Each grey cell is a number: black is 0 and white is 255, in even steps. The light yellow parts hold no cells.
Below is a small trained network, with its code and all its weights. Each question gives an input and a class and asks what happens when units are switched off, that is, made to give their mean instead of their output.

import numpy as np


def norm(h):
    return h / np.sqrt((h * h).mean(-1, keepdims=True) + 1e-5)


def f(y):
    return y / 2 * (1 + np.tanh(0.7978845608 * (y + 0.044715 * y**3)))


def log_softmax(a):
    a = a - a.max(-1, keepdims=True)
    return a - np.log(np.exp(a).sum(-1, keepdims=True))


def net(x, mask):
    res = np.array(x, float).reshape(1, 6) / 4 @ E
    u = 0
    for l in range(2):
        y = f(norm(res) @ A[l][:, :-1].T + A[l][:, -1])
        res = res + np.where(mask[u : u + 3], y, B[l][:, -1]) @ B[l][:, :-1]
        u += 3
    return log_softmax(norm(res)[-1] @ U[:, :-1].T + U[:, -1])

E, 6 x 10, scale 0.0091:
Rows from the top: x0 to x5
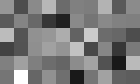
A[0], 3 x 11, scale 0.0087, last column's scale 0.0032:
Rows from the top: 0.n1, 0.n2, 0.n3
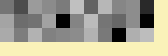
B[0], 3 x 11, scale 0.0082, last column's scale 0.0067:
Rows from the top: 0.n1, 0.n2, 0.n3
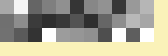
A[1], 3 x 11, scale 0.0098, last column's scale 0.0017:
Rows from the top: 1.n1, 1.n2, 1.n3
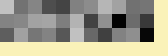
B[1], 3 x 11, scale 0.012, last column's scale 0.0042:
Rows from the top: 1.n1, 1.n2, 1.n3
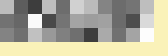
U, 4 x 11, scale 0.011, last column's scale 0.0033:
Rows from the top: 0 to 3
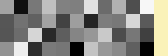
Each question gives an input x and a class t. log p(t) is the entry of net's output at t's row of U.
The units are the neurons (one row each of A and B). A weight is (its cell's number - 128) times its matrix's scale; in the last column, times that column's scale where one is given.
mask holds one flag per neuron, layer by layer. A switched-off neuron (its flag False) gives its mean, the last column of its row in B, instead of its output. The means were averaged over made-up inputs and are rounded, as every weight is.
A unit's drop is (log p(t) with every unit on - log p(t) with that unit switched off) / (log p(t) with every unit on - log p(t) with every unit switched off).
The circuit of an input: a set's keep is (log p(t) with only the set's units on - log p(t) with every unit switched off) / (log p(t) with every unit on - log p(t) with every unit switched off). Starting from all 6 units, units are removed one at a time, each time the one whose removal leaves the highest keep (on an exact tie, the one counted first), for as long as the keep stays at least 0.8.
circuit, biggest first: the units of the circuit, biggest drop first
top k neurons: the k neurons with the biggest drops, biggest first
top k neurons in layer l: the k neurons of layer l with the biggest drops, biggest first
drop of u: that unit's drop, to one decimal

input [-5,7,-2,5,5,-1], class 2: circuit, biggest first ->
(0.n3; 1.n2)
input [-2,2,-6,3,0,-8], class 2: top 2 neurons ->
(0.n3; 1.n2)
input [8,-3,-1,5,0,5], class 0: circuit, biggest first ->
(0.n3; 1.n3)
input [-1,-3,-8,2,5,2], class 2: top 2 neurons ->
(1.n2; 0.n2)
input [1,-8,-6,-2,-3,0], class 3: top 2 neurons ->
(1.n3; 0.n3)
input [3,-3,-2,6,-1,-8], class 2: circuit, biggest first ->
(1.n2; 0.n1)
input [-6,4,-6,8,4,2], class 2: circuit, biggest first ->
(1.n2; 0.n3)
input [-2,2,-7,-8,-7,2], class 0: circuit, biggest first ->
(1.n1; 0.n1)
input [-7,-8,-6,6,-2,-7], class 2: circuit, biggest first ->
(0.n3; 1.n2; 0.n1)
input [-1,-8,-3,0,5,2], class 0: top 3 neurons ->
(0.n3; 0.n1; 0.n2)
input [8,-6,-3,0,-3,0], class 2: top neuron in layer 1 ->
(1.n2)
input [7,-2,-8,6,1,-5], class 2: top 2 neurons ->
(1.n2; 0.n1)
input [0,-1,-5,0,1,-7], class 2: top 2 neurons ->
(0.n3; 0.n1)
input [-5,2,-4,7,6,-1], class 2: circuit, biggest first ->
(1.n2)
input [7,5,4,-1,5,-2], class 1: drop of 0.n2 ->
1.7
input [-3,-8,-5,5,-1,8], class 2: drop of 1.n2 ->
0.5
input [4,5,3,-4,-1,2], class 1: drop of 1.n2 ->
0.1
